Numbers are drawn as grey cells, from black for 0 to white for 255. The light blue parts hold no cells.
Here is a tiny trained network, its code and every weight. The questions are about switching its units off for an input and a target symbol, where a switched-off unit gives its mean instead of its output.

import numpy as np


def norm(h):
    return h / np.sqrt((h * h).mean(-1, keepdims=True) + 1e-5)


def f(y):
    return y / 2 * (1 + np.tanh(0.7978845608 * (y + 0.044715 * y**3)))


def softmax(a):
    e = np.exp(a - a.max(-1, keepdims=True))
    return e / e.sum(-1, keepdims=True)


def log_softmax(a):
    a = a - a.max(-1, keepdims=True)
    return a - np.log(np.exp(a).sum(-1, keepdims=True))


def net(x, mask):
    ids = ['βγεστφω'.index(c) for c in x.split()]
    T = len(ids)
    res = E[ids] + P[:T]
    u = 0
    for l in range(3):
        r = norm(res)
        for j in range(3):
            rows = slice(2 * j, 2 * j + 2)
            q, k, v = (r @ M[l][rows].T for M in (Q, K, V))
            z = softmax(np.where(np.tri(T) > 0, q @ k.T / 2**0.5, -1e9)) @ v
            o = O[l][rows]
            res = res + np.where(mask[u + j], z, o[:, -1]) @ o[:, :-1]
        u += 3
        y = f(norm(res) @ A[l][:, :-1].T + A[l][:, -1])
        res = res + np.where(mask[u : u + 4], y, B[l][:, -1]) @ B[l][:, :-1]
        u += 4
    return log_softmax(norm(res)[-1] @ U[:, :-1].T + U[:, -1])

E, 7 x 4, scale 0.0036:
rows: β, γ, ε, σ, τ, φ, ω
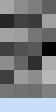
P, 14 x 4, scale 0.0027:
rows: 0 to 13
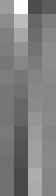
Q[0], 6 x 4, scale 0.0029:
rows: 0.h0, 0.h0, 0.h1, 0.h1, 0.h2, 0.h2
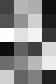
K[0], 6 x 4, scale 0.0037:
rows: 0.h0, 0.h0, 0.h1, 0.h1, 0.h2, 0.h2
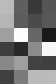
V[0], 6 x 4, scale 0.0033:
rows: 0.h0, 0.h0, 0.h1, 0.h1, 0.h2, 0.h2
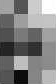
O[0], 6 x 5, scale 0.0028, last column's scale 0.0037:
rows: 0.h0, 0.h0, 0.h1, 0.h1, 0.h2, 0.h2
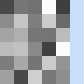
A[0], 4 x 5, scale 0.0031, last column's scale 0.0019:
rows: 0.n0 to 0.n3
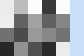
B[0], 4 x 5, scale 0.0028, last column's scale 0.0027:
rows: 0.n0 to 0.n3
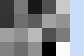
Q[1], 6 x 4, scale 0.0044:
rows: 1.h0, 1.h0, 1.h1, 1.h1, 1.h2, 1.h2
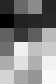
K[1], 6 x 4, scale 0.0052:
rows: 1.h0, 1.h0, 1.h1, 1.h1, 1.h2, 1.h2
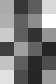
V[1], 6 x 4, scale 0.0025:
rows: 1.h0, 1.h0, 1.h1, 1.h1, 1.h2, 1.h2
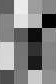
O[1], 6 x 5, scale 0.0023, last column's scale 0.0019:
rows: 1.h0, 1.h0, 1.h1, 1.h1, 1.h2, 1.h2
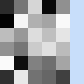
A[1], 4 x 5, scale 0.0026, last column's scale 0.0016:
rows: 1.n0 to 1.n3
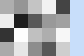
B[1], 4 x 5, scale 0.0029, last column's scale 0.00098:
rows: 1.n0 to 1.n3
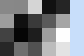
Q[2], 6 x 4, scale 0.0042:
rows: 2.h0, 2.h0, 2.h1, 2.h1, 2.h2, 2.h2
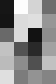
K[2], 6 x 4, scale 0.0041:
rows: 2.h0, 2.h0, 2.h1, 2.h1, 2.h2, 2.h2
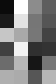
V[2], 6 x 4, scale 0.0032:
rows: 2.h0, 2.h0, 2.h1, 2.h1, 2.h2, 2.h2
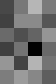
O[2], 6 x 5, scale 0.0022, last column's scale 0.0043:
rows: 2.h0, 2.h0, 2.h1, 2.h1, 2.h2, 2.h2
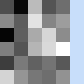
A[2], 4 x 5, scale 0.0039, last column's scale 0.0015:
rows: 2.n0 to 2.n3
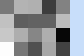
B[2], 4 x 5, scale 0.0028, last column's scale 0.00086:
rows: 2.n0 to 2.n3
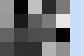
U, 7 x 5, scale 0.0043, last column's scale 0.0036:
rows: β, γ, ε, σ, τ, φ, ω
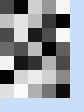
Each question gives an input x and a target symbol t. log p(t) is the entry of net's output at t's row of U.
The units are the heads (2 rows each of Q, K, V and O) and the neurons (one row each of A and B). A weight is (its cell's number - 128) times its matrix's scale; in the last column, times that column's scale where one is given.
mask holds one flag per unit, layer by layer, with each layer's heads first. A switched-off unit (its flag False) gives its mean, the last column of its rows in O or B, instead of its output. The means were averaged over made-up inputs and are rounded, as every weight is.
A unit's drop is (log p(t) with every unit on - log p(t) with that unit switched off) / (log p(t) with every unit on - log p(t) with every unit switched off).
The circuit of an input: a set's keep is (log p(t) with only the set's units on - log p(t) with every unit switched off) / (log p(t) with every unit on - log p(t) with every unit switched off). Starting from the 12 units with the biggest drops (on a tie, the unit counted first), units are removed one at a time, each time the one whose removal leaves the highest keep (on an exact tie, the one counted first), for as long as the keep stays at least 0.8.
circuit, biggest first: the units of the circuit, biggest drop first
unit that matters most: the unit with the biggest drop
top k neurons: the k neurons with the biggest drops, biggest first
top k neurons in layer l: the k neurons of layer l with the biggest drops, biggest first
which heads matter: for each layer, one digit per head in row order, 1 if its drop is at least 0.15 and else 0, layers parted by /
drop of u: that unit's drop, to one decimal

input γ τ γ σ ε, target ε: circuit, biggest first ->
[0.n0]
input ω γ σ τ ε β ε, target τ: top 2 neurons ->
[1.n0, 0.n2]
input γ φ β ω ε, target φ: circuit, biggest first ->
[0.h1, 1.h0]
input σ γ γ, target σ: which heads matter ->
100 / 000 / 000
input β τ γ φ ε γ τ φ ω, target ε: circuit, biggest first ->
[0.n0, 1.h2]
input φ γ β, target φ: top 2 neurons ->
[1.n3, 1.n2]
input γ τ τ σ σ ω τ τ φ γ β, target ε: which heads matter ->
000 / 101 / 000
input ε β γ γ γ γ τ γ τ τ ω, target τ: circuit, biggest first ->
[1.h0, 2.h0]
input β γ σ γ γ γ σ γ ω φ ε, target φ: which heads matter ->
010 / 101 / 000
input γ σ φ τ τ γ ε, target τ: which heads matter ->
110 / 100 / 000
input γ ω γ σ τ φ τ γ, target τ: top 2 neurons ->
[0.n0, 0.n3]
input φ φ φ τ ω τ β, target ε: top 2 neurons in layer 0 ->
[0.n0, 0.n1]
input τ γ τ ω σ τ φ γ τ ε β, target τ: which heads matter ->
011 / 100 / 000
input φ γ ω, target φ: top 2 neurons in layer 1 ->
[1.n3, 1.n2]
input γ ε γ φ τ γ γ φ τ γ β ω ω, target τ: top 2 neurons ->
[0.n3, 0.n0]
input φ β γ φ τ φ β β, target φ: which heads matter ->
010 / 001 / 000
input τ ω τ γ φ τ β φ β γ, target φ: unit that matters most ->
1.h2
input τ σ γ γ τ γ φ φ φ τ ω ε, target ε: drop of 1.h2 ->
0.5
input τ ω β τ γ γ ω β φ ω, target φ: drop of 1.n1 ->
0.2
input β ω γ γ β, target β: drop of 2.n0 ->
0.0
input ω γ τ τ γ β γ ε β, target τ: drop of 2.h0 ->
0.2
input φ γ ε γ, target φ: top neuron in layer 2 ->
[2.n1]
